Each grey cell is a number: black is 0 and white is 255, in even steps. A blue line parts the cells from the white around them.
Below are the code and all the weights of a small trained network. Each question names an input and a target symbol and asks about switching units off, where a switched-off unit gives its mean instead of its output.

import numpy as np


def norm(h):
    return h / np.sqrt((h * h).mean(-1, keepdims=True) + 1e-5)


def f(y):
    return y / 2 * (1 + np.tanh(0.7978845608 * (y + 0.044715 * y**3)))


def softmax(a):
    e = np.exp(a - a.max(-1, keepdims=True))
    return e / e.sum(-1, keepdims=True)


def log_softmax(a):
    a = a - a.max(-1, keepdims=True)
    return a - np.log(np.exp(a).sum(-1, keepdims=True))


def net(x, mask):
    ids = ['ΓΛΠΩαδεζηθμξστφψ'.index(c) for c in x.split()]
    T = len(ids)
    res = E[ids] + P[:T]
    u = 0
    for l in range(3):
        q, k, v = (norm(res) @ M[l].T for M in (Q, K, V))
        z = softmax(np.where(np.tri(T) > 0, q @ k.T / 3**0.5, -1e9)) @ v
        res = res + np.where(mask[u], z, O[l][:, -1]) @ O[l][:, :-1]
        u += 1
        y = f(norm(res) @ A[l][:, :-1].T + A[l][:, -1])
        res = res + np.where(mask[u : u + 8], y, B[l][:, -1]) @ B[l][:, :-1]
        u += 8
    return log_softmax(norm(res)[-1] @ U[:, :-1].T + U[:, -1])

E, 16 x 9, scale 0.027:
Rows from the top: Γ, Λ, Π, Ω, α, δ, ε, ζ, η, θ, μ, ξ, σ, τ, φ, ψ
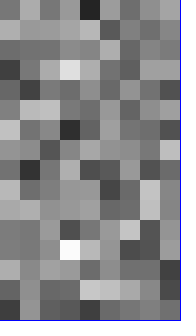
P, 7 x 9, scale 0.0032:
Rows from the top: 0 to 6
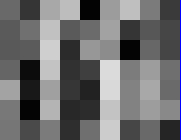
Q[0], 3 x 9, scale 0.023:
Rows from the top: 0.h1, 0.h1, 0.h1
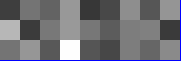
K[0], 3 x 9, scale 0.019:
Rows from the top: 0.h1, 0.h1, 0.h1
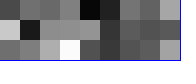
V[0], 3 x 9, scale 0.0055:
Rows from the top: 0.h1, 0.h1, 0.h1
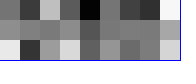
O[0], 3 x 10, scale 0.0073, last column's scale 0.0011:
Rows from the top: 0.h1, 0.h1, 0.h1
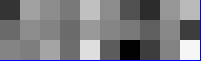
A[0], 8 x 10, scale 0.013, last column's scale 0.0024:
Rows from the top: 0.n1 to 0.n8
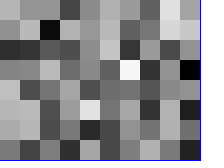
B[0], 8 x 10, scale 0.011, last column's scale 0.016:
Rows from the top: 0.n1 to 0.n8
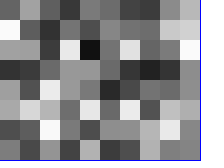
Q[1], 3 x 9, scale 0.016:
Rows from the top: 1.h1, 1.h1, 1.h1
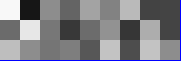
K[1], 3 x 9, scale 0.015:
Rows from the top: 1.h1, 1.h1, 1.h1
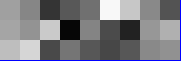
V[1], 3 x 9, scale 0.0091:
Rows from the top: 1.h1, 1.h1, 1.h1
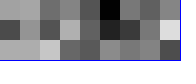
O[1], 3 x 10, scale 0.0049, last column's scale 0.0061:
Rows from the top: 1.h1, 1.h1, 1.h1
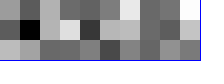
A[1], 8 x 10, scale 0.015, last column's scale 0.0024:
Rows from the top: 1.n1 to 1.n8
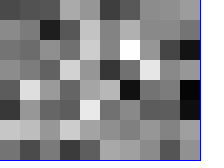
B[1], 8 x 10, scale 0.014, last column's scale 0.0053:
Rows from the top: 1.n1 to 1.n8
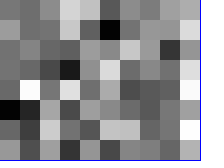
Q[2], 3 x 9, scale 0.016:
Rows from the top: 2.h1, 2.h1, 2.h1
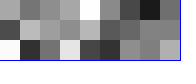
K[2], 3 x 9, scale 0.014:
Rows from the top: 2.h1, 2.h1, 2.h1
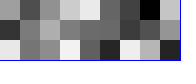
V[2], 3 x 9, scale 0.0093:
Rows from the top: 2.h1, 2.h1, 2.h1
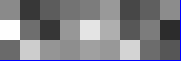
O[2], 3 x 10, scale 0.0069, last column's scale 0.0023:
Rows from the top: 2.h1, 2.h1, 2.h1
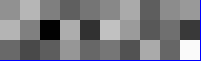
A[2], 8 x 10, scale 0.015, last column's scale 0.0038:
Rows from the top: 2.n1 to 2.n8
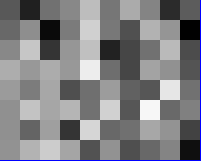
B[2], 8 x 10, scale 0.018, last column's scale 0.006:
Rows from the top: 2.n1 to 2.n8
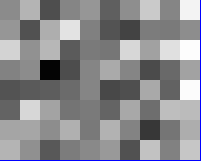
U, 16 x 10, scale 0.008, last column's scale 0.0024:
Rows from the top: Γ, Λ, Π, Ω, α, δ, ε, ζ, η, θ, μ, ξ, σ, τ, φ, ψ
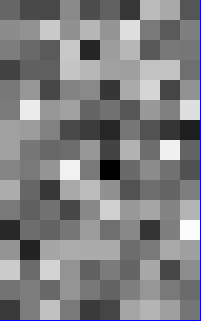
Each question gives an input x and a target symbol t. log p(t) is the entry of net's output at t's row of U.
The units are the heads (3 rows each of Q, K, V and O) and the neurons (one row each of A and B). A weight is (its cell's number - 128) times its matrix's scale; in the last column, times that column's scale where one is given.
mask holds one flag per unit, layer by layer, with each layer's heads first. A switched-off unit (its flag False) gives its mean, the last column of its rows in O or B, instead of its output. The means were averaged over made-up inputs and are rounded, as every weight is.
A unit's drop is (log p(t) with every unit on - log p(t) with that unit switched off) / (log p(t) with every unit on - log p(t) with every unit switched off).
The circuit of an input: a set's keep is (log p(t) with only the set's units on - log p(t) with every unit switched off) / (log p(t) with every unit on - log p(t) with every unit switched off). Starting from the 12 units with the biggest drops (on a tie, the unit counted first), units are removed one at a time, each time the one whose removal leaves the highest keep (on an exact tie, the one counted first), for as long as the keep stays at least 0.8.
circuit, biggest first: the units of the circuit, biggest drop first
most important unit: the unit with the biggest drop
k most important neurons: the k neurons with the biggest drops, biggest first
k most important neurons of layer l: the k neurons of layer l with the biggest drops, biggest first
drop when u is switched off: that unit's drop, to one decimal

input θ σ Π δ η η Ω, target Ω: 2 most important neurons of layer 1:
1.n1, 1.n4
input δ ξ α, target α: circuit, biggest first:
2.n1, 0.n2
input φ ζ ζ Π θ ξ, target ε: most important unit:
0.h1
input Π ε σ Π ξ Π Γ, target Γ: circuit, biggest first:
2.n5, 0.n3
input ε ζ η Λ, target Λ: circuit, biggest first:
0.n2, 1.n7, 0.n3
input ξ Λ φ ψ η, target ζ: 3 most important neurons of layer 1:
1.n1, 1.n7, 1.n5
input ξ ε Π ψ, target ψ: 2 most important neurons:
0.n7, 0.n2
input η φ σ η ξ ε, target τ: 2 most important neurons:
1.n8, 0.n3
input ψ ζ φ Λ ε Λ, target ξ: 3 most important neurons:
0.n3, 1.n6, 1.n7
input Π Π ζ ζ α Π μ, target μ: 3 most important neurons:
1.n4, 0.n6, 0.n3
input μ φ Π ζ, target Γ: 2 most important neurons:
0.n7, 0.n3
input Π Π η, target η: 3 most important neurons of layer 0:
0.n2, 0.n5, 0.n6
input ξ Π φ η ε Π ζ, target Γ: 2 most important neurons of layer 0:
0.n3, 0.n7
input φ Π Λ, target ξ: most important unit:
0.n3
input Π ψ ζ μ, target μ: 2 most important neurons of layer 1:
1.n4, 1.n7
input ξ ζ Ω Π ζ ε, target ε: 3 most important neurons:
0.n2, 2.n3, 1.n7
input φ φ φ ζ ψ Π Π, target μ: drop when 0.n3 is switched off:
0.3
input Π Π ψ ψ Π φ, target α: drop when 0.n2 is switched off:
0.1
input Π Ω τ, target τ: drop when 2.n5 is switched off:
0.1
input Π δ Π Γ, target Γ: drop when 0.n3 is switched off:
0.2
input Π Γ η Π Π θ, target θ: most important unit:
2.n4
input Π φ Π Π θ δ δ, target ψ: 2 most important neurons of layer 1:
1.n5, 1.n8
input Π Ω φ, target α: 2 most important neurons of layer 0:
0.n2, 0.n3
